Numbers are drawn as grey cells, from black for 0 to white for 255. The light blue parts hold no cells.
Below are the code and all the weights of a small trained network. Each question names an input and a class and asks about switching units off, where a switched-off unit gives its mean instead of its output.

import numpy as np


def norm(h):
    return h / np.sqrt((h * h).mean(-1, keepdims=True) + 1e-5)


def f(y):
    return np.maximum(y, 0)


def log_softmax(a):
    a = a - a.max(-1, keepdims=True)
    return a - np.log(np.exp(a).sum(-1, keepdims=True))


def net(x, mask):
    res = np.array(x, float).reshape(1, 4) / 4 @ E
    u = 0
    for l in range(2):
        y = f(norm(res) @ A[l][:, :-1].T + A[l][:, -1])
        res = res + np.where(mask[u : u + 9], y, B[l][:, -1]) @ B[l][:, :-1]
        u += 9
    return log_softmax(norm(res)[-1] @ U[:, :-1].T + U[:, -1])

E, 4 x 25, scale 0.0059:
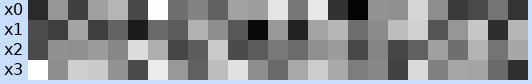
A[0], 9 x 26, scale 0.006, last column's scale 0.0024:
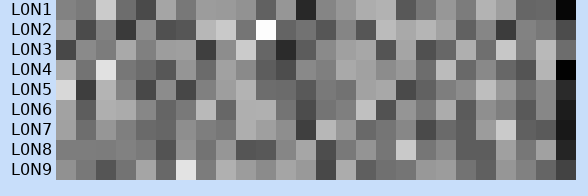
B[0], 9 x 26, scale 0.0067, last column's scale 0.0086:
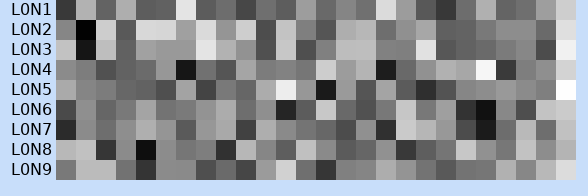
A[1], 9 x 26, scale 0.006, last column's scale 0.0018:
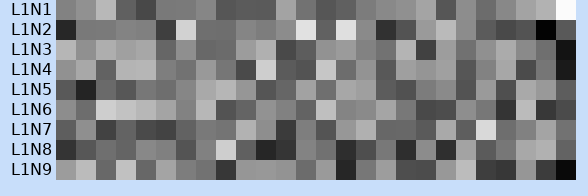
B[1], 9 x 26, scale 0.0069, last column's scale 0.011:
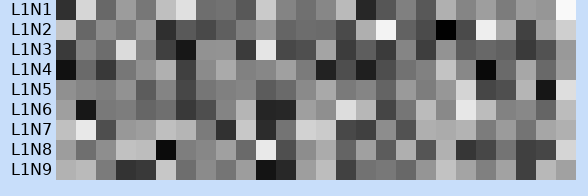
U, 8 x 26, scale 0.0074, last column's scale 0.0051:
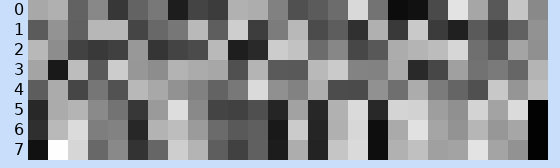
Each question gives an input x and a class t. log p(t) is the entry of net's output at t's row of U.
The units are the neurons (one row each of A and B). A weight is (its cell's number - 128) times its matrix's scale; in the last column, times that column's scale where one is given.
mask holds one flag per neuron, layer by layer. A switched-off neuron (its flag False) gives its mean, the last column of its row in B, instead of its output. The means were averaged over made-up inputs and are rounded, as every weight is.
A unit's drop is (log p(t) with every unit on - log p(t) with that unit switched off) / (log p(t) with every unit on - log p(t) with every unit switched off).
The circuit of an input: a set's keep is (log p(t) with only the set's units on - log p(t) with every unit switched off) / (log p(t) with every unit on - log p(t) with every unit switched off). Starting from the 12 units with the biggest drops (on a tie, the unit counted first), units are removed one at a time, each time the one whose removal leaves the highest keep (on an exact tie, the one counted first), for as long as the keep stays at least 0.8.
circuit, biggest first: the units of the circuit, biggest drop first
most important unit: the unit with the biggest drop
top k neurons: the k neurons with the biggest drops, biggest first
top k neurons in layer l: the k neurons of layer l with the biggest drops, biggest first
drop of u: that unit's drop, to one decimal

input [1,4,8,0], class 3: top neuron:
(L0N3)
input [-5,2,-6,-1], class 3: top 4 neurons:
(L0N2 L0N9 L1N2 L0N8)
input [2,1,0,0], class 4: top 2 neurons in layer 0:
(L0N9 L0N5)
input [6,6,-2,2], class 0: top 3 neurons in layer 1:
(L1N2 L1N6 L1N9)
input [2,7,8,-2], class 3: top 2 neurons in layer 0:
(L0N3 L0N1)
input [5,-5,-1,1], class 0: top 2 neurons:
(L0N9 L1N2)
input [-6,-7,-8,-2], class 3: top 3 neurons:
(L0N2 L0N8 L1N6)
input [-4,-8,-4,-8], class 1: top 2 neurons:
(L1N8 L0N4)
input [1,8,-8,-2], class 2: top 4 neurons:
(L0N8 L0N3 L0N4 L1N5)
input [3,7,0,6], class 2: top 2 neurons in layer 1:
(L1N7 L1N8)
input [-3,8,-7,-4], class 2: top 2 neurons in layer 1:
(L1N7 L1N5)
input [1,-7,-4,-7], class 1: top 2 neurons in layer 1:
(L1N8 L1N7)
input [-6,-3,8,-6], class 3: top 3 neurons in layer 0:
(L0N3 L0N9 L0N6)
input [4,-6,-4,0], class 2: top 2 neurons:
(L0N5 L1N6)
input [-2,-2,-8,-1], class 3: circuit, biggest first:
(L0N2)
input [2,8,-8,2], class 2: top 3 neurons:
(L0N4 L0N3 L0N8)
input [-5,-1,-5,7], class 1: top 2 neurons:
(L0N6 L0N7)
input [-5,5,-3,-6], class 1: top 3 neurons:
(L1N8 L0N9 L1N2)
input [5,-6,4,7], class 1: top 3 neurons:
(L0N5 L1N3 L0N8)
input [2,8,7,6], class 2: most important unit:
L0N4
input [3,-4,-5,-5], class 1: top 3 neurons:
(L0N3 L1N8 L0N5)
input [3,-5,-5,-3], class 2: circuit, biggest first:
(L1N6 L0N5)
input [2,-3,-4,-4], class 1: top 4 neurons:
(L0N3 L0N5 L1N8 L0N4)
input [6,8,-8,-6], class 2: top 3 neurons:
(L0N8 L0N3 L1N5)
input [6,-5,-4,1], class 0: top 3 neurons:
(L1N2 L0N9 L0N3)
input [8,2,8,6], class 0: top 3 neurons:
(L1N2 L0N2 L0N9)
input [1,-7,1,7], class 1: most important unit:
L1N3
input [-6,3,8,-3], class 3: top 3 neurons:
(L0N3 L0N9 L1N2)
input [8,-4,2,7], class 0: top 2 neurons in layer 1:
(L1N2 L1N8)
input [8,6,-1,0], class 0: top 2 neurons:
(L1N2 L0N9)
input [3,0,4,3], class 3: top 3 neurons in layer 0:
(L0N3 L0N5 L0N8)
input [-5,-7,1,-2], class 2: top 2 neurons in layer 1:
(L1N9 L1N6)
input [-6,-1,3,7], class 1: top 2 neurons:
(L0N6 L0N7)
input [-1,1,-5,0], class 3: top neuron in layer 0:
(L0N2)
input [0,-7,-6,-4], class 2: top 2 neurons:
(L1N6 L0N3)
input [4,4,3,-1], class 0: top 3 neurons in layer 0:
(L0N9 L0N2 L0N6)
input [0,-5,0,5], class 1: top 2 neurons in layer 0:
(L0N7 L0N8)
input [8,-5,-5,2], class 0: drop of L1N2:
0.3
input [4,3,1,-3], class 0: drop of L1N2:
0.2
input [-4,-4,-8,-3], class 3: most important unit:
L0N2
